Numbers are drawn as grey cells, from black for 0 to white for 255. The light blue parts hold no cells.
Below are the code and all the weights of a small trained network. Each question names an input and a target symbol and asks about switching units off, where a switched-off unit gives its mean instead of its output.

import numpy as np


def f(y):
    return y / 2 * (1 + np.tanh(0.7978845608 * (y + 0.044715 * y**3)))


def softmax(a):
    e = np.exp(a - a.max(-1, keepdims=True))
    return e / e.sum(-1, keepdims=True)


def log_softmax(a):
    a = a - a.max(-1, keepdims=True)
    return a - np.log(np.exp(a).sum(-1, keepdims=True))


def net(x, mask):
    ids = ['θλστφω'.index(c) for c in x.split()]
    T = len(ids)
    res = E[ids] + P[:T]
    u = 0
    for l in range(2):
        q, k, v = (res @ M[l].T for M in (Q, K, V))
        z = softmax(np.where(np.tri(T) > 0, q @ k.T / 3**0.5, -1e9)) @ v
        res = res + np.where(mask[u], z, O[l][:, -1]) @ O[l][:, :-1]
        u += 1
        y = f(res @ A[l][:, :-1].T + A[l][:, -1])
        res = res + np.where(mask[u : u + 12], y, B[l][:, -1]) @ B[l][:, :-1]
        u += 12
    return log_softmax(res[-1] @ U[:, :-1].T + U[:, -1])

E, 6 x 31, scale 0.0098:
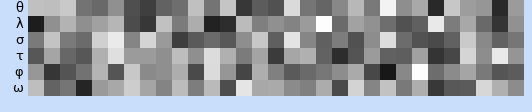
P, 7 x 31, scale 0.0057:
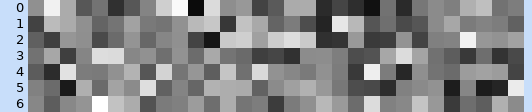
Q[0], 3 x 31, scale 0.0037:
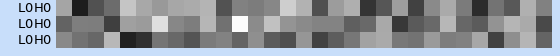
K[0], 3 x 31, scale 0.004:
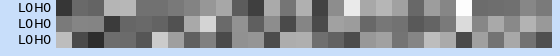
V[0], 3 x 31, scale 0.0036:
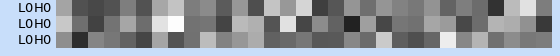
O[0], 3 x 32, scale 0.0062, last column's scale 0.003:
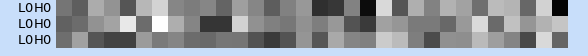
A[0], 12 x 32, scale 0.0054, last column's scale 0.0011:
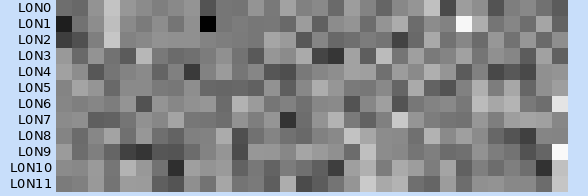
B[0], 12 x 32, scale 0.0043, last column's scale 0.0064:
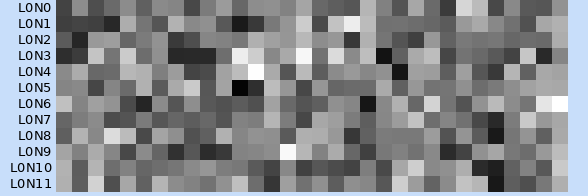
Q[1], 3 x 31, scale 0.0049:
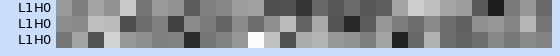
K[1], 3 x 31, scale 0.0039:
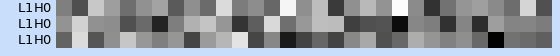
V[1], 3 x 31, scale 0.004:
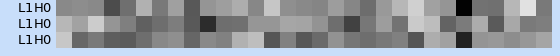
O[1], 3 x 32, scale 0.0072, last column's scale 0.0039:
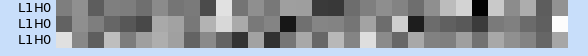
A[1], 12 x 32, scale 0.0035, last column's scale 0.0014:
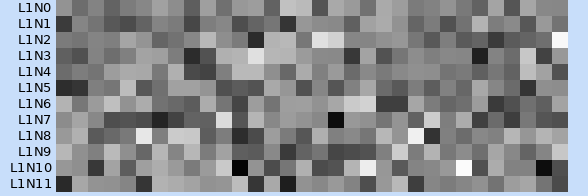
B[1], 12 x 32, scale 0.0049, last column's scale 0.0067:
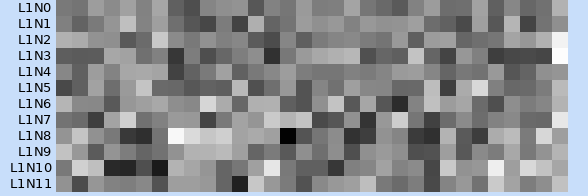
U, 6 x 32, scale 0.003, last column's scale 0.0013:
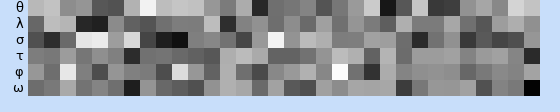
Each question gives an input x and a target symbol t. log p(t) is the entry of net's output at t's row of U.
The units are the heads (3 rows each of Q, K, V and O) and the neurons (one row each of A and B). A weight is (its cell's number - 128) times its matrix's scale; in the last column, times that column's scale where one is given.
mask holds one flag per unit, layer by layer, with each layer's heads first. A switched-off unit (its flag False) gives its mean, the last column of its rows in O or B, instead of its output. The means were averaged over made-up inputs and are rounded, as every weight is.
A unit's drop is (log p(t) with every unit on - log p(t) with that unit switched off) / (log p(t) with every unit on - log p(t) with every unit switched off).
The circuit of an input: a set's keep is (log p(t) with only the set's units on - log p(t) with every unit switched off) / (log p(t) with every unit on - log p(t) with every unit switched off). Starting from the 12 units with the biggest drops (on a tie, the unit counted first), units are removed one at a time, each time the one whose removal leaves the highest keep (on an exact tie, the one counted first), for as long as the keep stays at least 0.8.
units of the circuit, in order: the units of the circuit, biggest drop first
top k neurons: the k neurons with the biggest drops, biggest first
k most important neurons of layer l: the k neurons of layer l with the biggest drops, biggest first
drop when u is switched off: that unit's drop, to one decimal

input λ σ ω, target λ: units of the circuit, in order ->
[L1H0, L0H0, L0N9]
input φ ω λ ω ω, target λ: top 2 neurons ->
[L0N9, L0N10]
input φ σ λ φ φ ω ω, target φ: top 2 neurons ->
[L1N6, L0N11]
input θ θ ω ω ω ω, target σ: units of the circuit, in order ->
[L0N3, L0H0, L1N3]
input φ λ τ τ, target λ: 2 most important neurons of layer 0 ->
[L0N4, L0N11]
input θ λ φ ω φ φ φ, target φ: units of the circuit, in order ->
[L1H0, L0H0, L1N6]
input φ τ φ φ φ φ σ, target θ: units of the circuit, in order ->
[L1N8]
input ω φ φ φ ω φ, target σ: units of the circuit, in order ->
[L0H0, L1H0, L0N1]
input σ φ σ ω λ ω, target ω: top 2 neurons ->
[L1N10, L1N7]
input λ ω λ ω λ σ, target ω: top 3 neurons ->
[L1N10, L0N4, L1N7]
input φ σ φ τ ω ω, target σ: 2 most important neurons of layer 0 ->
[L0N3, L0N6]
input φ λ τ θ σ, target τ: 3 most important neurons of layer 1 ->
[L1N10, L1N7, L1N6]
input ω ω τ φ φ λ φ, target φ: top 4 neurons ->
[L0N11, L1N6, L0N6, L0N10]
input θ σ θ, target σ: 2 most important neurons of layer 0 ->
[L0N9, L0N4]
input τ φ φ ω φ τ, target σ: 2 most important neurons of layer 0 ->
[L0N5, L0N7]
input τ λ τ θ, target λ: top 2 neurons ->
[L0N4, L0N6]
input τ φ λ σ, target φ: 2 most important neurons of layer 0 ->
[L0N4, L0N6]
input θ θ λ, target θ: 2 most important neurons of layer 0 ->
[L0N4, L0N7]
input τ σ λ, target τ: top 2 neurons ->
[L1N10, L0N6]
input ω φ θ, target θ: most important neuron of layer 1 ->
[L1N9]
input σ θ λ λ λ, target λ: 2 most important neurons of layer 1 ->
[L1N2, L1N3]
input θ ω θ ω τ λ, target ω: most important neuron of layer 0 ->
[L0N6]
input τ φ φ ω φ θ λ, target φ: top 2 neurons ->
[L1N6, L0N6]
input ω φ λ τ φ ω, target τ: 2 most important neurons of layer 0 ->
[L0N4, L0N9]
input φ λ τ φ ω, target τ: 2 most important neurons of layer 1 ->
[L1N10, L1N7]
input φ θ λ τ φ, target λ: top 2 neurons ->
[L0N9, L0N10]
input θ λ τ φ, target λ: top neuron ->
[L0N10]
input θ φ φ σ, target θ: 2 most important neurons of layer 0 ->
[L0N5, L0N9]
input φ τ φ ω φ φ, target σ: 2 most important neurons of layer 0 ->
[L0N1, L0N5]
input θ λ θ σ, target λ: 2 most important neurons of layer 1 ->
[L1N2, L1N5]
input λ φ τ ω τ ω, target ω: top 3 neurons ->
[L1N10, L0N4, L1N7]
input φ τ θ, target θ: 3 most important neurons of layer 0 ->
[L0N5, L0N2, L0N3]
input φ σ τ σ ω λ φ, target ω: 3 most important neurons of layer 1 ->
[L1N10, L1N7, L1N3]
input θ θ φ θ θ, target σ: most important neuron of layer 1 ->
[L1N7]
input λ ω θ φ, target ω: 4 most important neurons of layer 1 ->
[L1N10, L1N7, L1N3, L1N2]
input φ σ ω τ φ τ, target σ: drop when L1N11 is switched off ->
-0.1
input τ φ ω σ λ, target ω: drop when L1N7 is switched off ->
0.4
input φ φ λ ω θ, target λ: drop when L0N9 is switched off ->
0.2
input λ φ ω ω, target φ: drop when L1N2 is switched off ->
0.0
